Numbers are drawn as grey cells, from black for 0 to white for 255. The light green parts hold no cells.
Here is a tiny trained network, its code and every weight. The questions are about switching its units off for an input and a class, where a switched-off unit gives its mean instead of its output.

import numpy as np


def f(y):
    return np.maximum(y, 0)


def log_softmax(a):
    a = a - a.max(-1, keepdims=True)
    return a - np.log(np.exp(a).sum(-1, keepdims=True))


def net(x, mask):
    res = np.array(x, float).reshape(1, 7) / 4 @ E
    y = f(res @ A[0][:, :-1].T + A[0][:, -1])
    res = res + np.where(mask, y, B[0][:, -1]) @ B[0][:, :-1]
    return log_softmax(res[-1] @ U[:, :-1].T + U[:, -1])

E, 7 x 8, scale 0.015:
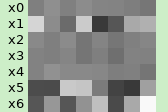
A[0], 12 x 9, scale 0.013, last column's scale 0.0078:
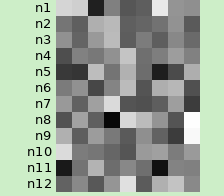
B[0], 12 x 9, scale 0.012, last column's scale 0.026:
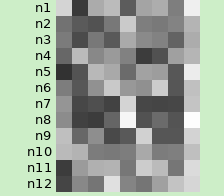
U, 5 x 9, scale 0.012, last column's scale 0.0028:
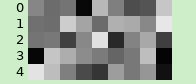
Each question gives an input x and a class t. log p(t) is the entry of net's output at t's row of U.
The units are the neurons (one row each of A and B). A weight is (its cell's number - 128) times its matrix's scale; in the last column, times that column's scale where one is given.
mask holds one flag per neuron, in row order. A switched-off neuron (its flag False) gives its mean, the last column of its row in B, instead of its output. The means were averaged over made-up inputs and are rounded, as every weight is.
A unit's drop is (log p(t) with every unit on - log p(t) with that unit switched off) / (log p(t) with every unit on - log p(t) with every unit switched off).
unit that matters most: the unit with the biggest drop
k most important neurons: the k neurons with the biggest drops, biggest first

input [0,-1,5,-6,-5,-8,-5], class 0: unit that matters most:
n8
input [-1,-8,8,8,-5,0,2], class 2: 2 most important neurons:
[n8; n1]
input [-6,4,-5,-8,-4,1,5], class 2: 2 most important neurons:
[n5; n11]
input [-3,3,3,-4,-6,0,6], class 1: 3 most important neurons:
[n8; n1; n6]
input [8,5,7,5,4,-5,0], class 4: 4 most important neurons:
[n5; n11; n10; n12]
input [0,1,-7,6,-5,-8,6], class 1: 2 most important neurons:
[n1; n7]
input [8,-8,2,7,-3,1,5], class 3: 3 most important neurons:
[n11; n5; n7]
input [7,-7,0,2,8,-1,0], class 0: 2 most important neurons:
[n8; n12]
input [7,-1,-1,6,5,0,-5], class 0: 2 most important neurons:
[n1; n12]
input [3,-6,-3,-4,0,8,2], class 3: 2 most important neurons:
[n1; n4]
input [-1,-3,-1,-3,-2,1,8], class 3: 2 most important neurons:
[n7; n12]
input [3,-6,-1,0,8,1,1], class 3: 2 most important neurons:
[n1; n11]
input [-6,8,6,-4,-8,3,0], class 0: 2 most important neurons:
[n12; n7]
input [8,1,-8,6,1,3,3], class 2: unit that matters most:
n5
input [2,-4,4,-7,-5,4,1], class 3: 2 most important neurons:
[n1; n9]
